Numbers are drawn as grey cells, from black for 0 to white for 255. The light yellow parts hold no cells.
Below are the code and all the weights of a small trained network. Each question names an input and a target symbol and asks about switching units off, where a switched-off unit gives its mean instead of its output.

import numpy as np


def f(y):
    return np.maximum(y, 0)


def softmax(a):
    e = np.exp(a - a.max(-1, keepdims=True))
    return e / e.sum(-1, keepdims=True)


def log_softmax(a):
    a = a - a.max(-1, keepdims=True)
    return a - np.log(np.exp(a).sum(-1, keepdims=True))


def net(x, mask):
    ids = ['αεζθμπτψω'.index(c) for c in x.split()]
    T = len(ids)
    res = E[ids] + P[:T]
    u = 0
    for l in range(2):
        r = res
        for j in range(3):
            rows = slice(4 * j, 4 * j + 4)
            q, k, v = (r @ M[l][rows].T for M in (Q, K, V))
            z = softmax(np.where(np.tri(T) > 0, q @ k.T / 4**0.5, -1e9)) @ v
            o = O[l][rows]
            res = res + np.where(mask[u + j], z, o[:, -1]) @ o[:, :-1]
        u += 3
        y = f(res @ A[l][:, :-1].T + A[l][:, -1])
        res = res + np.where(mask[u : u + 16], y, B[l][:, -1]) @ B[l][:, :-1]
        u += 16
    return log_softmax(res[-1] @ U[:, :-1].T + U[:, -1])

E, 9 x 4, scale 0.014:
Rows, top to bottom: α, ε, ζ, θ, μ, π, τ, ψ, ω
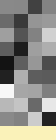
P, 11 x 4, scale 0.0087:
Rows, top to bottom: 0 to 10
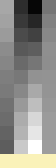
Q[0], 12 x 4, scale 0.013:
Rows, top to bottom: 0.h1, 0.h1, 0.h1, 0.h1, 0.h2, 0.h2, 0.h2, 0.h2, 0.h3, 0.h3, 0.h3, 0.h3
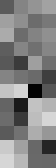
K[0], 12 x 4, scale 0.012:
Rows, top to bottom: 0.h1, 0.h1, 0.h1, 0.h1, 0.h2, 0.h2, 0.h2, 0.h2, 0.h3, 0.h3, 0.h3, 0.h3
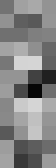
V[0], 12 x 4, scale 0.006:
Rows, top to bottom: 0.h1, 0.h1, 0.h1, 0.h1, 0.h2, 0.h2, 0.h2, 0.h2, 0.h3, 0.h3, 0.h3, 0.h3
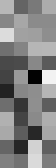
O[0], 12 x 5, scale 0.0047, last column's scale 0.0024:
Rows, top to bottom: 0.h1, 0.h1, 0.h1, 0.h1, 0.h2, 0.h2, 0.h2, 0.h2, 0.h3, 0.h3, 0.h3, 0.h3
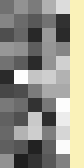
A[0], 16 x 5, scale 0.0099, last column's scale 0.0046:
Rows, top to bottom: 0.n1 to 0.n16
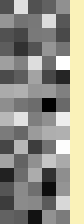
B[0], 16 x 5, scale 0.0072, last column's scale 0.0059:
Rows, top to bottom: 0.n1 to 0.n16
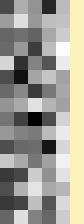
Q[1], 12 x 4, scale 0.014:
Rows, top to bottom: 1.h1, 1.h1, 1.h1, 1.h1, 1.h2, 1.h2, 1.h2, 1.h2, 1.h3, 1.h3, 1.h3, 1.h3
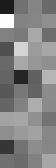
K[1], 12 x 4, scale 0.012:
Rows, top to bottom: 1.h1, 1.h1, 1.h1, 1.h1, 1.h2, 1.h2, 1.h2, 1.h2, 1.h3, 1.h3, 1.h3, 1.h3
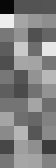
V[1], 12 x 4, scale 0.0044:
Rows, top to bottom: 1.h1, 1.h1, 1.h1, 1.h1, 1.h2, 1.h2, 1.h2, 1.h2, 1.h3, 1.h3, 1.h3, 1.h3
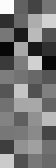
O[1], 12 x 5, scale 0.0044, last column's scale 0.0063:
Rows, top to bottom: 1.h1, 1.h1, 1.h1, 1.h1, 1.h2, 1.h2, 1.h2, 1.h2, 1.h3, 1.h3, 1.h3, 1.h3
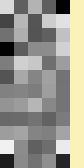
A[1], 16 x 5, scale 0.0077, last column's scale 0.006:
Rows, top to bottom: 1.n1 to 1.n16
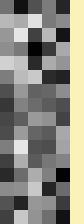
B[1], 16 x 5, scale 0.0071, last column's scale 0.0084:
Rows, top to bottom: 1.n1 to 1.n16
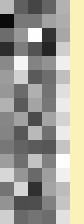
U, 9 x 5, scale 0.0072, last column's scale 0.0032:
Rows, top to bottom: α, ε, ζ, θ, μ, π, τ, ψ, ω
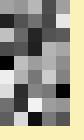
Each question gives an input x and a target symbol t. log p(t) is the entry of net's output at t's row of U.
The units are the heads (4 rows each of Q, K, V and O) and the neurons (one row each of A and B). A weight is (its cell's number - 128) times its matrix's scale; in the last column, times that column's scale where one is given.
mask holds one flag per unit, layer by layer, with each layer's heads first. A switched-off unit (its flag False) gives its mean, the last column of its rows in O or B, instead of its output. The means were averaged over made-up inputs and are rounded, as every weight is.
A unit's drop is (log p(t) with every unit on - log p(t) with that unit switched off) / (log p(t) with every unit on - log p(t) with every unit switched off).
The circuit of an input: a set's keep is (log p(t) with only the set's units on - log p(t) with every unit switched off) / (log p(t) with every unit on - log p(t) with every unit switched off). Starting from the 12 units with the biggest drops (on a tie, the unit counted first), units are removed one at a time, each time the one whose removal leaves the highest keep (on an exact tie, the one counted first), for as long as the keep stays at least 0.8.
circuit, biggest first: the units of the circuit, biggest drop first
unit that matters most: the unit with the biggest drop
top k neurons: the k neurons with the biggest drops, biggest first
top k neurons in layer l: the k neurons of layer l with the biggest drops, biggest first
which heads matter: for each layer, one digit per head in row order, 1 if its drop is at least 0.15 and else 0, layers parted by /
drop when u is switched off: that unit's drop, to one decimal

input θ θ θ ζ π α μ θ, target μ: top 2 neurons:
[0.n5, 1.n3]
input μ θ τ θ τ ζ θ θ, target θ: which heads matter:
001 / 100
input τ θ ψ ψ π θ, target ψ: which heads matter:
011 / 100
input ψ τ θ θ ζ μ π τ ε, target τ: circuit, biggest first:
[0.h2, 1.h1, 0.n5, 1.n5]
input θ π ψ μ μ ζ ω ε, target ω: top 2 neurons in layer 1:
[1.n5, 1.n4]
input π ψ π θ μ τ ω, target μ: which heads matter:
000 / 010
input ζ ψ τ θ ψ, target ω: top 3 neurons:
[0.n9, 1.n5, 1.n4]
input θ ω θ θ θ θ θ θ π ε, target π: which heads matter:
011 / 100
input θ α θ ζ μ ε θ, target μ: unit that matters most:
1.h1
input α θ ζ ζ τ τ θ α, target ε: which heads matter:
000 / 000
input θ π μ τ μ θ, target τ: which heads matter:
110 / 100
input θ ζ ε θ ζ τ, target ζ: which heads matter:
000 / 100
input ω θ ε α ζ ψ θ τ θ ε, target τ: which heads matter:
011 / 100
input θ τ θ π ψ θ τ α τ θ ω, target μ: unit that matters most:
0.n8
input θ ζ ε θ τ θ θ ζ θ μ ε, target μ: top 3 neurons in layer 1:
[1.n3, 1.n16, 1.n13]
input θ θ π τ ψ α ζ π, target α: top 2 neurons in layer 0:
[0.n1, 0.n11]
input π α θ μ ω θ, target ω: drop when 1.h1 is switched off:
0.2
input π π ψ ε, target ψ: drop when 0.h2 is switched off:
0.4
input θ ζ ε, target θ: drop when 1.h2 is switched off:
0.2
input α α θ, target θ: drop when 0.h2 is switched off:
0.1
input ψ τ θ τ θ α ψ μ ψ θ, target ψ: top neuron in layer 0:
[0.n5]
